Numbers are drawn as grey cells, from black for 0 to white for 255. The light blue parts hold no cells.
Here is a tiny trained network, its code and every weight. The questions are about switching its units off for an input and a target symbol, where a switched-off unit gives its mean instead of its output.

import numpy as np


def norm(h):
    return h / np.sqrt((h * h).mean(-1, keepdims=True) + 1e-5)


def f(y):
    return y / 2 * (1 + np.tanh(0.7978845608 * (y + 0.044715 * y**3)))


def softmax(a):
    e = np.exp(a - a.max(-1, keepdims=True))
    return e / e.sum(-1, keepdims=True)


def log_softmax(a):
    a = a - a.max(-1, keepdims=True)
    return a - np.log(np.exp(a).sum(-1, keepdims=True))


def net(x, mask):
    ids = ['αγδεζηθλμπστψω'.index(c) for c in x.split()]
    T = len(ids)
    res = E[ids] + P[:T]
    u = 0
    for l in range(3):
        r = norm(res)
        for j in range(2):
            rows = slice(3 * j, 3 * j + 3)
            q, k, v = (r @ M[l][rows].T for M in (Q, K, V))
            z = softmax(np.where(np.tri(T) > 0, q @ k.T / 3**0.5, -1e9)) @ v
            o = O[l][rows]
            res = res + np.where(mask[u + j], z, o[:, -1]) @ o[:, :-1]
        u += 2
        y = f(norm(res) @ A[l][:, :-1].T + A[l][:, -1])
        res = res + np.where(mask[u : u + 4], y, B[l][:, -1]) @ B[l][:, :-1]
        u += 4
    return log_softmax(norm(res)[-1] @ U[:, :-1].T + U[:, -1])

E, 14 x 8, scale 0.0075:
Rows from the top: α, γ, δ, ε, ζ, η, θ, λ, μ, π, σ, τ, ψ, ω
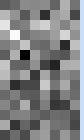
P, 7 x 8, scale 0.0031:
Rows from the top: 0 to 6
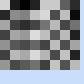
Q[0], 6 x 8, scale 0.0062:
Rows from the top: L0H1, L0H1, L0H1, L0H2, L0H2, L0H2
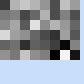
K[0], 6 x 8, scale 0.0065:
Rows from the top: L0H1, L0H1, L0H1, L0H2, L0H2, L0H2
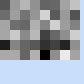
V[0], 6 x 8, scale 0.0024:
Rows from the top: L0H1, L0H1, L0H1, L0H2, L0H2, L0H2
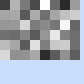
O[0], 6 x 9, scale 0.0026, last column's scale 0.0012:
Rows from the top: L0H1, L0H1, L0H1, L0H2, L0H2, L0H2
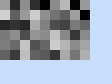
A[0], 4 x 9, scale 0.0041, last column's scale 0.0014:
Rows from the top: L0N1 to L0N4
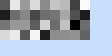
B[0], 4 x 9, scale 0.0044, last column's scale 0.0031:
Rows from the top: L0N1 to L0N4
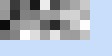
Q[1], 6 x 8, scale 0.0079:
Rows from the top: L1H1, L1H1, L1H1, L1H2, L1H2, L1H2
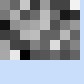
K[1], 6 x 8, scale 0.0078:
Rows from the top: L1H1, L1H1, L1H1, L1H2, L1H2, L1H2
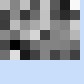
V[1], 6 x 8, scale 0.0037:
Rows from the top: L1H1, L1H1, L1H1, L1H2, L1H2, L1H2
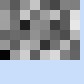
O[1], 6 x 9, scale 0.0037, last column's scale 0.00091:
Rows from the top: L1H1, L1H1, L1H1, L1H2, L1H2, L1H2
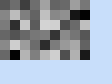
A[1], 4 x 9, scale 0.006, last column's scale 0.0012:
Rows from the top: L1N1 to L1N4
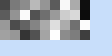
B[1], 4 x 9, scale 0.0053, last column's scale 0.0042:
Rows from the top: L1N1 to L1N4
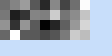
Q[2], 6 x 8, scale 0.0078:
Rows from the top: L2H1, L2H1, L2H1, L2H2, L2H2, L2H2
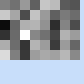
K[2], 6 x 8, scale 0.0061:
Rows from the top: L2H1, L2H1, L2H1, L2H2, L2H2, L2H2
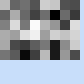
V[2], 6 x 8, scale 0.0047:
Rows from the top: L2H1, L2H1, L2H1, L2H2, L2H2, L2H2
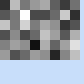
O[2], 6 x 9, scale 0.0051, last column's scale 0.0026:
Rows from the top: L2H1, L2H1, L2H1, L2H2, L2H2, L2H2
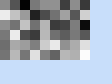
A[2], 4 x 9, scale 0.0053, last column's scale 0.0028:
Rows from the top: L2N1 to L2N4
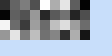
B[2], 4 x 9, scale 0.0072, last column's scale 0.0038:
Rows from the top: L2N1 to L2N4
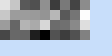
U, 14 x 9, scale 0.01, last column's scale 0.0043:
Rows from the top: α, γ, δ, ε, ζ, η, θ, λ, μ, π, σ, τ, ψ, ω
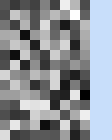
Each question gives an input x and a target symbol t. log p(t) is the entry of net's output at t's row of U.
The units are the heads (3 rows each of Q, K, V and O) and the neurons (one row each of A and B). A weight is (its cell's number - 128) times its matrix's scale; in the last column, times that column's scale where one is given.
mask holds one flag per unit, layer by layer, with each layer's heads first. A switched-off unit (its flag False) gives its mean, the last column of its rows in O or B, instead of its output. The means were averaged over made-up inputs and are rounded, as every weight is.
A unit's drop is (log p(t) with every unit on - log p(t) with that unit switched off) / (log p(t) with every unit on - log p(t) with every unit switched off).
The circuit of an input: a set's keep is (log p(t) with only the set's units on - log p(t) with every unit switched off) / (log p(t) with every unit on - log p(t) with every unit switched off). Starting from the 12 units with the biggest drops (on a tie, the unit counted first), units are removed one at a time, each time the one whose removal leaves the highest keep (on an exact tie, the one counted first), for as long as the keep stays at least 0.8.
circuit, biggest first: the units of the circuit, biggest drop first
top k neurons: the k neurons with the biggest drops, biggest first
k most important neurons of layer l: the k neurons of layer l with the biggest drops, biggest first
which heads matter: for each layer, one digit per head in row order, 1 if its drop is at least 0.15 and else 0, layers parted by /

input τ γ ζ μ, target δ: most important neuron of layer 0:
[L0N1]
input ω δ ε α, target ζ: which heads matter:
00 / 10 / 01
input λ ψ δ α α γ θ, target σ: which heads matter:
00 / 00 / 00
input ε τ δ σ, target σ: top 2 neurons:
[L0N1; L1N3]
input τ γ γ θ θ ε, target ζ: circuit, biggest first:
[L0N1; L2N1]
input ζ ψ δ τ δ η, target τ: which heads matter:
00 / 00 / 10
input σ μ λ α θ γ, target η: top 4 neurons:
[L0N4; L1N1; L0N1; L1N2]
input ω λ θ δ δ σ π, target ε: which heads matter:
01 / 01 / 00
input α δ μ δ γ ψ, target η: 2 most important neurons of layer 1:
[L1N1; L1N2]
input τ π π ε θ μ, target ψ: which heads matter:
00 / 01 / 00
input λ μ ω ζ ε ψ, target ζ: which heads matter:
10 / 10 / 01
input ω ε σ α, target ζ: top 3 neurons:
[L0N1; L0N4; L2N1]
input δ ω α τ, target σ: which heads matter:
00 / 00 / 10
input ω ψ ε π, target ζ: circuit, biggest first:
[L2H2]
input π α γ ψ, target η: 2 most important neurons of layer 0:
[L0N3; L0N2]
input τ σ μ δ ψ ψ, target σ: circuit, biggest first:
[L2H1; L2H2]
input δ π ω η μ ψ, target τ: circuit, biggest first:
[L2H1; L1N3]
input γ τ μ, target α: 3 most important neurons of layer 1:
[L1N3; L1N1; L1N4]
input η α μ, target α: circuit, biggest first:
[L1N4; L2N2]
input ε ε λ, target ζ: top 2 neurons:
[L1N1; L0N1]
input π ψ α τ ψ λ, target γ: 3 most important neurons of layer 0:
[L0N3; L0N4; L0N1]
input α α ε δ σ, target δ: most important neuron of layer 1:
[L1N4]
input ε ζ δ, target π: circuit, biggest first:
[L1N4; L1N3]
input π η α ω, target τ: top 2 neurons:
[L1N1; L2N2]
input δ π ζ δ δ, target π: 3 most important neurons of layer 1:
[L1N4; L1N3; L1N2]
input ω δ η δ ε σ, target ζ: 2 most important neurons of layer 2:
[L2N1; L2N3]
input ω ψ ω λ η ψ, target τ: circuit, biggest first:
[L2H1]
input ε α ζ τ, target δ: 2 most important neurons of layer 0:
[L0N1; L0N2]
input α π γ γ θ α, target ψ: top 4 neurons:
[L0N1; L0N3; L2N3; L1N3]
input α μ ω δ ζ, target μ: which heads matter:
00 / 00 / 01
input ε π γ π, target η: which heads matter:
00 / 00 / 00
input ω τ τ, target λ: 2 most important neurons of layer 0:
[L0N1; L0N4]
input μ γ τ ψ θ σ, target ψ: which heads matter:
00 / 01 / 00
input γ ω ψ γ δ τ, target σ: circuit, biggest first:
[L2H1]
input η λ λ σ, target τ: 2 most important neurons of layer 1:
[L1N4; L1N1]
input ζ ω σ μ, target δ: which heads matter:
01 / 00 / 10
